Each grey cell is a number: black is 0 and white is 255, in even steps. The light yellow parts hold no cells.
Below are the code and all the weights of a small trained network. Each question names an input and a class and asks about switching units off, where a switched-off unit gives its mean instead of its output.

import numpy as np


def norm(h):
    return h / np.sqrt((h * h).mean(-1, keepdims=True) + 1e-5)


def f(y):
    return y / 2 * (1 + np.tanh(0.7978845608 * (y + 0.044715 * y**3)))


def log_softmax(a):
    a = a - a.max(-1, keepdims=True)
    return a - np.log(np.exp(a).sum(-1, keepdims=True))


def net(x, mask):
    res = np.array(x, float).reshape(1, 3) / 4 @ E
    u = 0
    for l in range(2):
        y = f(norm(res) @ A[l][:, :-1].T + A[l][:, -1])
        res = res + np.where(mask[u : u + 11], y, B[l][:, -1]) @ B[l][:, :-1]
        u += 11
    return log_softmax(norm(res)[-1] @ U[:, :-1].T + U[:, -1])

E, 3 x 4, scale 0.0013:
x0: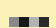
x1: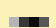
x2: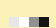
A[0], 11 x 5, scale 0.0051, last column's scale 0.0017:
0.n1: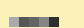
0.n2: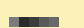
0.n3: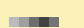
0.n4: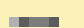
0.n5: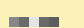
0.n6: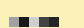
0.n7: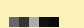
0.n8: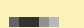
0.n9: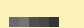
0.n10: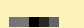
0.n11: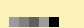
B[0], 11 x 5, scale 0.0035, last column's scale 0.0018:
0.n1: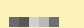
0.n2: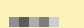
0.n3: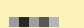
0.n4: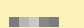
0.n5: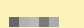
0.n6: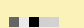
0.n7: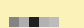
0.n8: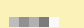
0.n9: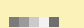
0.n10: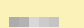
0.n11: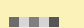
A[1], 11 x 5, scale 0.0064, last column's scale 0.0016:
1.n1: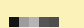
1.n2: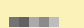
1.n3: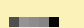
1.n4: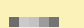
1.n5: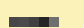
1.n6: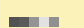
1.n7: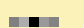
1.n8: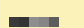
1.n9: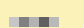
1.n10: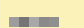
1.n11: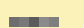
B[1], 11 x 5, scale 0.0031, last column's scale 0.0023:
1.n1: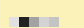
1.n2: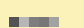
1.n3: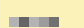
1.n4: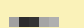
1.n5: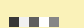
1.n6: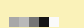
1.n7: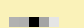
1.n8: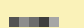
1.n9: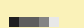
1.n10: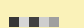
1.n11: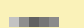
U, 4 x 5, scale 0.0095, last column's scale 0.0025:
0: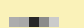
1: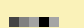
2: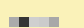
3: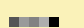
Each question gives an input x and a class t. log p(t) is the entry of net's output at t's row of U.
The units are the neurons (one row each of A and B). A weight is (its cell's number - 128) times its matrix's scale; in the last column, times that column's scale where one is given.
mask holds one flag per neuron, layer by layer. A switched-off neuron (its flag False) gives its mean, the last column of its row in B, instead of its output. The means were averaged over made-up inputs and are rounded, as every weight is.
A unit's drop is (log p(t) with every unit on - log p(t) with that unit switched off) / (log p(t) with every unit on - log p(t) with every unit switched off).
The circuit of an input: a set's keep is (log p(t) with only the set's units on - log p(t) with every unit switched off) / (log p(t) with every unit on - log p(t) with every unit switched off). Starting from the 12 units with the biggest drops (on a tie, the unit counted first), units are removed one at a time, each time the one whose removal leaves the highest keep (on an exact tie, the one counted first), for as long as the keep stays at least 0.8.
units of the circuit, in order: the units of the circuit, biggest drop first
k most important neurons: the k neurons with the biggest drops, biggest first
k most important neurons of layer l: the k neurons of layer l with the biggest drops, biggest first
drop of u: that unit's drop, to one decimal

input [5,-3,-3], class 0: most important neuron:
[0.n6]
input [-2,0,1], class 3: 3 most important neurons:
[1.n5 0.n6 0.n7]
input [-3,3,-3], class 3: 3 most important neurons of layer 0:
[0.n8 0.n6 0.n3]
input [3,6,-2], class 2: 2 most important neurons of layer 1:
[1.n7 1.n5]
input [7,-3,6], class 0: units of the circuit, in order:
[0.n6 0.n7]
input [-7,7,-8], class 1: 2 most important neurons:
[1.n6 0.n6]
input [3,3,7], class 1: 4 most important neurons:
[0.n3 1.n7 1.n9 1.n1]
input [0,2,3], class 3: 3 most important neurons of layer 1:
[1.n6 1.n10 1.n9]
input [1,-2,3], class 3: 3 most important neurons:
[1.n5 0.n8 0.n10]
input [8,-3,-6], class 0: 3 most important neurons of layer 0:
[0.n6 0.n7 0.n3]
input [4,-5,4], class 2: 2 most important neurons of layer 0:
[0.n5 0.n8]
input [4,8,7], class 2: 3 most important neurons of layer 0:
[0.n10 0.n3 0.n9]
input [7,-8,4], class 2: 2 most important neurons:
[1.n1 0.n5]
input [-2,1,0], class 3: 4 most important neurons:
[0.n6 0.n7 1.n7 1.n1]
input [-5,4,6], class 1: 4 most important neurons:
[0.n6 0.n3 0.n7 1.n7]
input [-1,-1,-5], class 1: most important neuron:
[0.n6]
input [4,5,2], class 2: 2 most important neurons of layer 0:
[0.n10 0.n2]
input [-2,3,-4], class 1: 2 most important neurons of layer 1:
[1.n1 1.n7]
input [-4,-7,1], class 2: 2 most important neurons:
[0.n6 0.n7]
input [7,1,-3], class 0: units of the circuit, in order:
[0.n6]
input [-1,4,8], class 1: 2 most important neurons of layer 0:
[0.n3 0.n6]
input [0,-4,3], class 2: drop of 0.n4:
-0.1
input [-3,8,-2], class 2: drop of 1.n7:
0.1
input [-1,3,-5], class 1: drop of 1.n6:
0.1
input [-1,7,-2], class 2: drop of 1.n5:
0.0
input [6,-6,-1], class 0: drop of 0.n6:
0.7
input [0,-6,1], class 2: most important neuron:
[1.n1]
